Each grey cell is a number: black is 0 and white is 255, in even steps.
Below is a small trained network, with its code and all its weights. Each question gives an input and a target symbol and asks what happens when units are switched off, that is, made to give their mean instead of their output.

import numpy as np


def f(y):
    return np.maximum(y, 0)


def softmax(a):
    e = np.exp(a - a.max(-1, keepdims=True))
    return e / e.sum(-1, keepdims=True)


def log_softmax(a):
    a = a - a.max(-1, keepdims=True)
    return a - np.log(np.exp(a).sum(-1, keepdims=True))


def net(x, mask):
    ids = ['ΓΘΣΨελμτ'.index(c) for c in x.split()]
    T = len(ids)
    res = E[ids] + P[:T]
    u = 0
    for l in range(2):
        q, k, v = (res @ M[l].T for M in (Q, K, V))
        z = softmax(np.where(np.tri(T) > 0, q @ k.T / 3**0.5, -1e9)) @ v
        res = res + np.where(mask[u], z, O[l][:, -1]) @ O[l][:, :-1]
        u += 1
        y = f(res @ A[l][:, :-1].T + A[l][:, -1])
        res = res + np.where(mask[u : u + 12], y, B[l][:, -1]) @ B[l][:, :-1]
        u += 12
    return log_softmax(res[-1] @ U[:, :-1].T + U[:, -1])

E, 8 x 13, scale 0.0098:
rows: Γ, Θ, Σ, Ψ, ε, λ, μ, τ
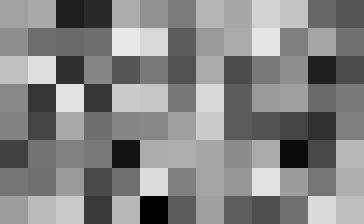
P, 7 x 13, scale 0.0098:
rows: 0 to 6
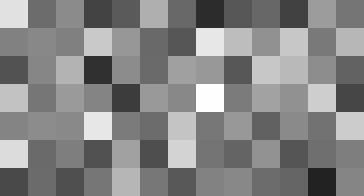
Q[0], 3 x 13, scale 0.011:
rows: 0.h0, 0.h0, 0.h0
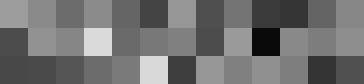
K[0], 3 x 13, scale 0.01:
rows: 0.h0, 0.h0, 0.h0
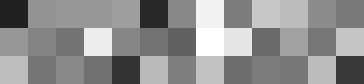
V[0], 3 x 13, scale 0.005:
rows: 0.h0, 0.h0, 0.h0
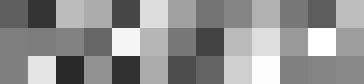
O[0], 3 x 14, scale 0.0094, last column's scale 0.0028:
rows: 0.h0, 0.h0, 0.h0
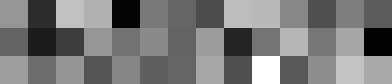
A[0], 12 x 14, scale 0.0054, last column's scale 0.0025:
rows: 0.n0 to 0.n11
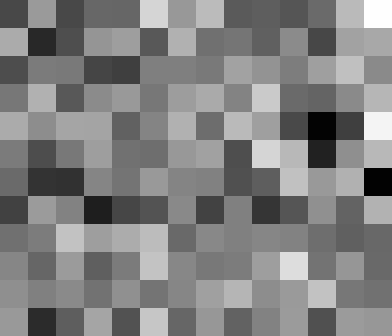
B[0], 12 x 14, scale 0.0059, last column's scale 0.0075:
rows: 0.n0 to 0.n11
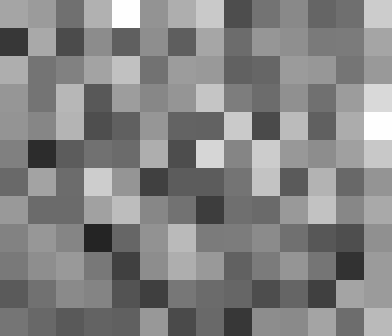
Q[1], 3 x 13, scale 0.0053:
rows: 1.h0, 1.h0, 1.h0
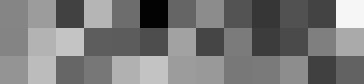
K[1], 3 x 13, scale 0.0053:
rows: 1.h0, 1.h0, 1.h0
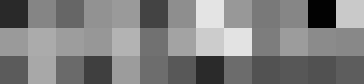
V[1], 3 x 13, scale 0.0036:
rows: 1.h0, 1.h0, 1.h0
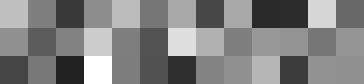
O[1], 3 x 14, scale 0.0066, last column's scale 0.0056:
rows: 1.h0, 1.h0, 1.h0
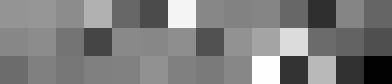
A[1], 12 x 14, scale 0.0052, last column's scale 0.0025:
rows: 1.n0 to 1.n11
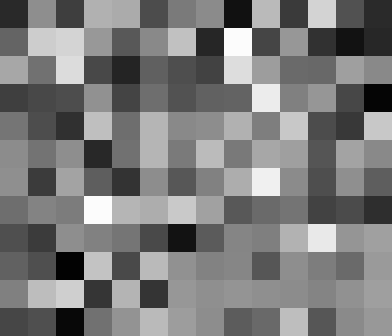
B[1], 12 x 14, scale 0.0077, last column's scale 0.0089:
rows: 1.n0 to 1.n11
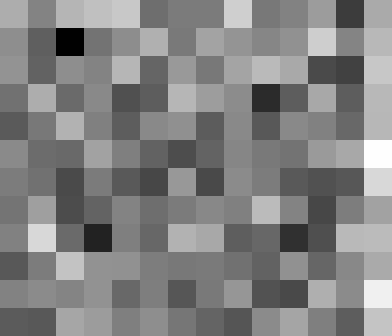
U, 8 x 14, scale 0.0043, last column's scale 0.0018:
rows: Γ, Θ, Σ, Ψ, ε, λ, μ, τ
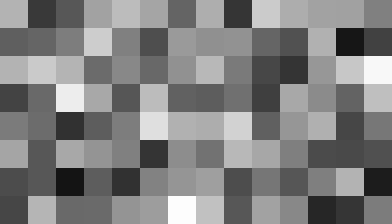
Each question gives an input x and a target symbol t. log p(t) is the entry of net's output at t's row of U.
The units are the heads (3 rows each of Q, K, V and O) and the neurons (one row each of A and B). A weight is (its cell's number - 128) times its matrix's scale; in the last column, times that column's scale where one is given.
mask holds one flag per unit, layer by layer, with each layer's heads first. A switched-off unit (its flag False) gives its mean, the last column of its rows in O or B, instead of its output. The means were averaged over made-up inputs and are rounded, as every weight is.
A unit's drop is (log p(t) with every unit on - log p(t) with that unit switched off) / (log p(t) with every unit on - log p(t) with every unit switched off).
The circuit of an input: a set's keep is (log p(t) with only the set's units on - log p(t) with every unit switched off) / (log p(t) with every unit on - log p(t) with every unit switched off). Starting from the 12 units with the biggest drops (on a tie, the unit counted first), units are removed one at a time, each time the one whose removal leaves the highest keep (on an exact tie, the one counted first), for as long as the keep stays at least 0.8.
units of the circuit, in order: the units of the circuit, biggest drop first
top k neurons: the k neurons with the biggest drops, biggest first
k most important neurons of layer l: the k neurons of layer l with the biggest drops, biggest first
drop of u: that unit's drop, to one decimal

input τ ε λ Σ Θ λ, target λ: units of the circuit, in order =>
0.h0, 1.n2, 0.n4
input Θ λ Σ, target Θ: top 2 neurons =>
1.n0, 1.n3
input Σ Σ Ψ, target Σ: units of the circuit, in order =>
0.h0, 1.n10, 1.h0
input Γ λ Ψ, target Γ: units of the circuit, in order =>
0.h0, 0.n5
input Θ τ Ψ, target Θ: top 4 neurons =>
1.n0, 1.n3, 0.n6, 0.n4
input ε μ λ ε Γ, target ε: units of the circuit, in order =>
0.h0, 1.n1, 0.n4
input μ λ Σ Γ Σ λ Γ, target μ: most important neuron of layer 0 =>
0.n5
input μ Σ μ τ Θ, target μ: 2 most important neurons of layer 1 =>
1.n8, 1.n6
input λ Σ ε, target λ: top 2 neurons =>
1.n2, 1.n6
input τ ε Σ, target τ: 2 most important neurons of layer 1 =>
1.n7, 1.n5
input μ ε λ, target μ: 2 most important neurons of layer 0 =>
0.n5, 0.n11
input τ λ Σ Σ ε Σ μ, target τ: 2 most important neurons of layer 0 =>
0.n0, 0.n4
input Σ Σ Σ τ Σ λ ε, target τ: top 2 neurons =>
1.n7, 0.n0
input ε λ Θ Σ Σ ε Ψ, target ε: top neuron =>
1.n1
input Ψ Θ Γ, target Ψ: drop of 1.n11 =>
0.1
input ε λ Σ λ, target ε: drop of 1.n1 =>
0.8
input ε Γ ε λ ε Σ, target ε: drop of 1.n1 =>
0.6
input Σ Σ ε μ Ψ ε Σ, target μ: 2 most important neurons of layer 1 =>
1.n8, 1.n6
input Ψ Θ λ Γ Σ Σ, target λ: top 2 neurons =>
1.n2, 0.n4
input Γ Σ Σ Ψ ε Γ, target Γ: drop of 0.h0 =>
0.9
